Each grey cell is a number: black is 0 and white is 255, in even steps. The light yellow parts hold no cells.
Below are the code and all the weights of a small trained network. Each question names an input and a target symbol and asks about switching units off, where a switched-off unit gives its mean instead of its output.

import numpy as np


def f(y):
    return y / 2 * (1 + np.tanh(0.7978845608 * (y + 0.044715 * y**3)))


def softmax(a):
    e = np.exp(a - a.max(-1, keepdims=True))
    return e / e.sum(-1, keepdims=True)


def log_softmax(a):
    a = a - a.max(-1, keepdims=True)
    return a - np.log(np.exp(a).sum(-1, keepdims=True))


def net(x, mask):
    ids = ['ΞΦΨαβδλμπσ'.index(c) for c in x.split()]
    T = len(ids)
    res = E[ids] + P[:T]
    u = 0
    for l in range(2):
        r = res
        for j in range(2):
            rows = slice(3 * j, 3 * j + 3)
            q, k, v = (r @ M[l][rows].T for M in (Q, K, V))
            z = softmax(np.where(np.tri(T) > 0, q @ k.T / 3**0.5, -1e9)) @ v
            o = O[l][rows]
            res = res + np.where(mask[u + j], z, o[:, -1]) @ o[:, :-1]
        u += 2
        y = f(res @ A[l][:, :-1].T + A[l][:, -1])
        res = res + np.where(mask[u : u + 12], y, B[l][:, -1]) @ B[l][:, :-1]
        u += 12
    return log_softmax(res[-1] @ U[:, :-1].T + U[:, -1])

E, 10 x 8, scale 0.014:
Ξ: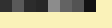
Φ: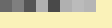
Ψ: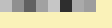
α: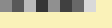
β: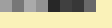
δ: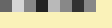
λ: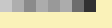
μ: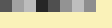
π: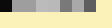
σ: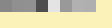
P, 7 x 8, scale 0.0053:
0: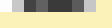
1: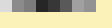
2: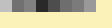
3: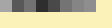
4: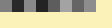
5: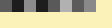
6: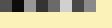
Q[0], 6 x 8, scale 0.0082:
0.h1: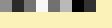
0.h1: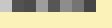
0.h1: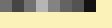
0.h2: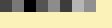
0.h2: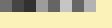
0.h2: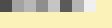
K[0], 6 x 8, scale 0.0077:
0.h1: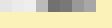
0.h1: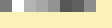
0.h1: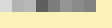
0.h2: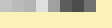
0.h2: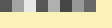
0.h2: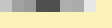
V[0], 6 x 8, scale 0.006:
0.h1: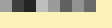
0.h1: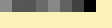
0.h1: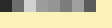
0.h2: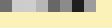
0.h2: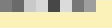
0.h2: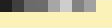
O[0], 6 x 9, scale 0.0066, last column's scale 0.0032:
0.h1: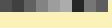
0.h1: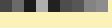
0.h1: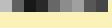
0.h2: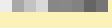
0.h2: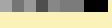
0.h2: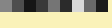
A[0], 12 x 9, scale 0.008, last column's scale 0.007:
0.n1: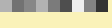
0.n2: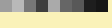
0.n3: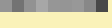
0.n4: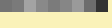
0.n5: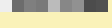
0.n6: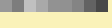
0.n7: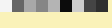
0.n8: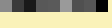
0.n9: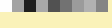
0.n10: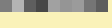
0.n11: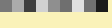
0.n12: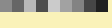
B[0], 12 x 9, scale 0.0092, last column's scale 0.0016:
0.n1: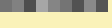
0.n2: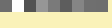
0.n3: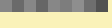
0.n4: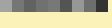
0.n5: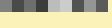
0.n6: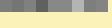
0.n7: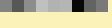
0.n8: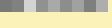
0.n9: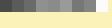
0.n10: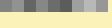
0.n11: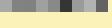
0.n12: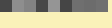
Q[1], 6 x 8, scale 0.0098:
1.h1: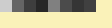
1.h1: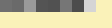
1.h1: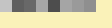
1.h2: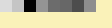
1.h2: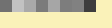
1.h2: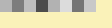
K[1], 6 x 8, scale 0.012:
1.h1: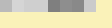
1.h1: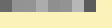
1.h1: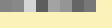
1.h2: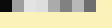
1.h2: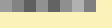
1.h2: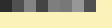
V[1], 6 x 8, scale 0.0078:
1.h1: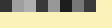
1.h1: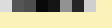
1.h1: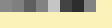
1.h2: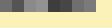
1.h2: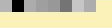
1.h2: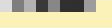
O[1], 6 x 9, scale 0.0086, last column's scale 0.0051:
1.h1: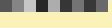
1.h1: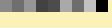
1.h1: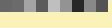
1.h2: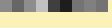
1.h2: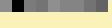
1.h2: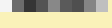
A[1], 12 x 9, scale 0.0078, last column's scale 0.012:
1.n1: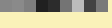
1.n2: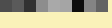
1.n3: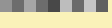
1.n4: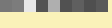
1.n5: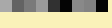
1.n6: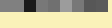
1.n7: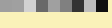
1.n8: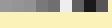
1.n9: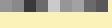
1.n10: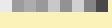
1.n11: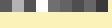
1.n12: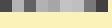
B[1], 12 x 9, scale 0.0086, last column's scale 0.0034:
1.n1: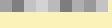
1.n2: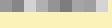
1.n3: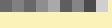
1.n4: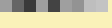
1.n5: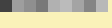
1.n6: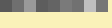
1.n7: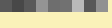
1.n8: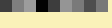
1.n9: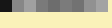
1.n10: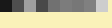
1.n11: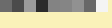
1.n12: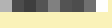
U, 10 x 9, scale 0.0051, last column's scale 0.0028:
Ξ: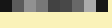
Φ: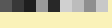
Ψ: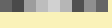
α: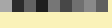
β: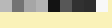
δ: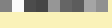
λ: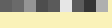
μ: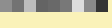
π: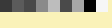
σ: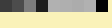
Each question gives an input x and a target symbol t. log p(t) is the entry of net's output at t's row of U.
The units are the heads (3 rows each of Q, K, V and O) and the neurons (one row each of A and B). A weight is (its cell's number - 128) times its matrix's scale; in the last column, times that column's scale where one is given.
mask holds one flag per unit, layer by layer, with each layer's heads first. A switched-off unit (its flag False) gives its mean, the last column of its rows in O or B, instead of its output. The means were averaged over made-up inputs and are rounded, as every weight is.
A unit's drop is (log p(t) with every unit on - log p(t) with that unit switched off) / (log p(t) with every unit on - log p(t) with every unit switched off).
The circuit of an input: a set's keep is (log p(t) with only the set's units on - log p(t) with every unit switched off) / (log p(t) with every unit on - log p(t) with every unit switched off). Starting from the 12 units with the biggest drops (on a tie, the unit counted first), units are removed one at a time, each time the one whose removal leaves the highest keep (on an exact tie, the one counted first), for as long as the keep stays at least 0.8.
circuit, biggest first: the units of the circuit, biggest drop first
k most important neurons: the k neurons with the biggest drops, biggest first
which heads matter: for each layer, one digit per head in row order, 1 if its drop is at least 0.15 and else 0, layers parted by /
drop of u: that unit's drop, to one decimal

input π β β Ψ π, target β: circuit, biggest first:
1.h2, 0.h2
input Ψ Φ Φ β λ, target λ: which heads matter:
01 / 00
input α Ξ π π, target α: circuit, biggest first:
1.h2, 1.h1
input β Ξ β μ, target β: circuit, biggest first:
1.h2, 0.h1
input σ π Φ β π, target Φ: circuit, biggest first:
1.h1, 0.n9, 0.h1
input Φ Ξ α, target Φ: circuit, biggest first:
1.h1, 0.h1
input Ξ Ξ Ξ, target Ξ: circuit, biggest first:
0.h1, 1.h2, 0.h2
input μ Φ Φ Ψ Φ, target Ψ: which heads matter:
11 / 10
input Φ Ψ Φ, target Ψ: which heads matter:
10 / 10
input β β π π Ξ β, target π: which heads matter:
01 / 10
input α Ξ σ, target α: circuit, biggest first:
0.h1, 1.h2, 1.h1
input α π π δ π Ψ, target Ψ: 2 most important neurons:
0.n7, 1.n2
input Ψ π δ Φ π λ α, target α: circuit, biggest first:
1.h2, 0.h2
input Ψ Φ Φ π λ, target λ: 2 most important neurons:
1.n8, 0.n5
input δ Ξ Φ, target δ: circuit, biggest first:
1.h2, 0.h1
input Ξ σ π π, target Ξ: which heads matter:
11 / 11
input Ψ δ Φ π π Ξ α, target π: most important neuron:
0.n8
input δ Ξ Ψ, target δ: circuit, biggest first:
1.h2, 0.h1
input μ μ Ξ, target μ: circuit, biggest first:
1.n1, 1.h1, 0.h1
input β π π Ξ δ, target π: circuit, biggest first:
1.h1
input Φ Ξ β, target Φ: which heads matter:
01 / 10
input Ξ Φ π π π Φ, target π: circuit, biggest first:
1.h1, 0.h2
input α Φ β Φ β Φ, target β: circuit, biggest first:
0.h2, 1.h2
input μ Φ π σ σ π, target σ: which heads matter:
10 / 11
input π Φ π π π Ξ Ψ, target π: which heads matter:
00 / 11
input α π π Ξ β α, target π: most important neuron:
1.n5
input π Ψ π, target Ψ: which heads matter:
10 / 11
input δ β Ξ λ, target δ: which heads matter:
01 / 11
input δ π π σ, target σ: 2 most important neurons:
0.n5, 1.n9
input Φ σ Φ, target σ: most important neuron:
0.n12
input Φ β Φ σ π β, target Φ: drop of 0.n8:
0.1
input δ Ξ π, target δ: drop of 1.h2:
0.7
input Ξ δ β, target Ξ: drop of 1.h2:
0.2
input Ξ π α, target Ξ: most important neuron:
0.n8
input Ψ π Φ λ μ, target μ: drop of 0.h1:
0.5
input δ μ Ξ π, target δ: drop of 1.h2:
0.6
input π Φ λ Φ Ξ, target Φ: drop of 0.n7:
0.1
